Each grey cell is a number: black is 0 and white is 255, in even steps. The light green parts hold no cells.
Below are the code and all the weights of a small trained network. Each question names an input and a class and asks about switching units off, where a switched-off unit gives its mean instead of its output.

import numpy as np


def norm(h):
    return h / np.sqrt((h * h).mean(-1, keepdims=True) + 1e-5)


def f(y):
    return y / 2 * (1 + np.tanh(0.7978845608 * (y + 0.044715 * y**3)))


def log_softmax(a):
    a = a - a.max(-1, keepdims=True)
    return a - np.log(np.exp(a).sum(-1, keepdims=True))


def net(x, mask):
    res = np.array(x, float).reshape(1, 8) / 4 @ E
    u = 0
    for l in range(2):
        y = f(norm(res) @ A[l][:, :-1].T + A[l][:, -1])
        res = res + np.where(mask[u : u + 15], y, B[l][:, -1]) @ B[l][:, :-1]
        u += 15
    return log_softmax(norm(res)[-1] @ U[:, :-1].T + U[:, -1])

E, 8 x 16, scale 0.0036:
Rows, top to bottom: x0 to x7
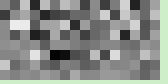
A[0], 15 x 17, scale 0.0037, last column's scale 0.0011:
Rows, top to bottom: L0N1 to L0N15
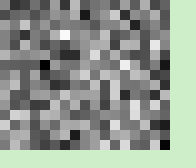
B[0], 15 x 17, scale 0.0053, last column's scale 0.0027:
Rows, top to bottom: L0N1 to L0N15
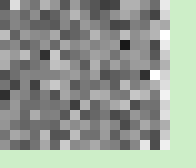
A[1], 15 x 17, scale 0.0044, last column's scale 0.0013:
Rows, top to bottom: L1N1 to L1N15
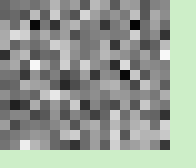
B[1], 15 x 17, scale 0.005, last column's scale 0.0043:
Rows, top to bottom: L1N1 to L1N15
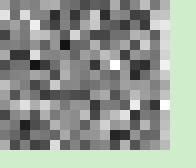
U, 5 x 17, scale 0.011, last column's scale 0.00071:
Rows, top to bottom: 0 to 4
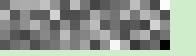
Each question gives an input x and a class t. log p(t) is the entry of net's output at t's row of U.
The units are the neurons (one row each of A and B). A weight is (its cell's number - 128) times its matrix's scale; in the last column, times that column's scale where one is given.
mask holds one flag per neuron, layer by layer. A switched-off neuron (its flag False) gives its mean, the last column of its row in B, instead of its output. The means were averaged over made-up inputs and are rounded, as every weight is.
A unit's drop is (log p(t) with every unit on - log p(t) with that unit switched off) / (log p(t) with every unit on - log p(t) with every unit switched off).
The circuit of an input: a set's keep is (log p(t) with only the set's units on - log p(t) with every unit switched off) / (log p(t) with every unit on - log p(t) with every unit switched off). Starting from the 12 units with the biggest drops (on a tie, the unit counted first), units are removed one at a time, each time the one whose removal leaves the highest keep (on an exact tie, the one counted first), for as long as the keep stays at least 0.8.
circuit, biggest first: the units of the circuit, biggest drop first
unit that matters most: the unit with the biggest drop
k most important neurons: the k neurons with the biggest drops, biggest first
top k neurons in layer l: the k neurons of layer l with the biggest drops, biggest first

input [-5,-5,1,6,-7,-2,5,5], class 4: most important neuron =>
L1N12
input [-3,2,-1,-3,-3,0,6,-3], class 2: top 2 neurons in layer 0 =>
L0N8; L0N11
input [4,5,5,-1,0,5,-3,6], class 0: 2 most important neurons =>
L1N4; L0N14
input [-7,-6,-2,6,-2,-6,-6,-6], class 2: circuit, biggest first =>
L1N2; L1N8; L0N15
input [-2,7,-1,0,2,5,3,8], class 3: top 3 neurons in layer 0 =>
L0N15; L0N5; L0N4
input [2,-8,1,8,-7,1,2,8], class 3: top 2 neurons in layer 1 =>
L1N14; L1N7
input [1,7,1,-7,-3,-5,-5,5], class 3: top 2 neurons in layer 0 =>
L0N15; L0N5
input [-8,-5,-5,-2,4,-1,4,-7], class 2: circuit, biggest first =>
L0N8; L1N2
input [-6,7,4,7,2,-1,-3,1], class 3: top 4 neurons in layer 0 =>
L0N15; L0N5; L0N7; L0N14
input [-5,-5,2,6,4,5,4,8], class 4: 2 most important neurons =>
L1N12; L0N4
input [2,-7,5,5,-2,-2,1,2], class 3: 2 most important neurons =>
L0N10; L0N13
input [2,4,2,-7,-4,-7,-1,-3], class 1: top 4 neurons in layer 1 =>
L1N5; L1N10; L1N12; L1N1
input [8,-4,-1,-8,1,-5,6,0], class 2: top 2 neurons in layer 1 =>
L1N3; L1N12
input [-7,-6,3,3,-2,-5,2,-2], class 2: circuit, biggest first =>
L1N2; L1N8
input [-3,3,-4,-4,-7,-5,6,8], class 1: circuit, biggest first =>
L1N5
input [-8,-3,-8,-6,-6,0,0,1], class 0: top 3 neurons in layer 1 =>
L1N11; L1N3; L1N6
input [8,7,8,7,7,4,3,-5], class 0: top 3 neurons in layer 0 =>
L0N14; L0N12; L0N8
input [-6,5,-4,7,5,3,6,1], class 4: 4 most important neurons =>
L1N12; L1N3; L0N2; L0N11
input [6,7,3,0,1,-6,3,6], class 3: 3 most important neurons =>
L0N5; L0N15; L1N6
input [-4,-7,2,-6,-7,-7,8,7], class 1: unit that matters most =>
L0N4
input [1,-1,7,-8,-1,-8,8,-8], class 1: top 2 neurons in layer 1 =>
L1N5; L1N11
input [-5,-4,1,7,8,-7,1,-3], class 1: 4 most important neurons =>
L0N4; L1N7; L1N5; L0N5
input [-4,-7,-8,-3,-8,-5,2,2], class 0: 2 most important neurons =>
L1N11; L0N1
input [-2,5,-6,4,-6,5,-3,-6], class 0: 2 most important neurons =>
L1N11; L0N1
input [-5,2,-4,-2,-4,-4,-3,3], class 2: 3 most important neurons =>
L1N2; L0N8; L0N9
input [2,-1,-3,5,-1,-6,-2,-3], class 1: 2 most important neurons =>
L0N4; L1N7
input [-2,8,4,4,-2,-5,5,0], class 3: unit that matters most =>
L0N5
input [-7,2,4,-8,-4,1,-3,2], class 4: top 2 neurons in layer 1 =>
L1N7; L1N3
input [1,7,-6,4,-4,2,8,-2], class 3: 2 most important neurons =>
L0N5; L0N15
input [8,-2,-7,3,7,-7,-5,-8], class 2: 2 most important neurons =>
L1N3; L0N12
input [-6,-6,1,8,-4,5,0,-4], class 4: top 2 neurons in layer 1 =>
L1N12; L1N3
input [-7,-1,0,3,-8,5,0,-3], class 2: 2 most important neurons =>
L0N8; L1N2
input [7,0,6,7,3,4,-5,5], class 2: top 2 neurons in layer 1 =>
L1N3; L1N7
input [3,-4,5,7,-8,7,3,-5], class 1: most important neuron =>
L1N15
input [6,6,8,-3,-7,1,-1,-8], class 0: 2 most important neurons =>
L1N4; L0N14
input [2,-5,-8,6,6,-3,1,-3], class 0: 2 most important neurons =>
L1N11; L0N1
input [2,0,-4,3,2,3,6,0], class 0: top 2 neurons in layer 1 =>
L1N11; L1N7
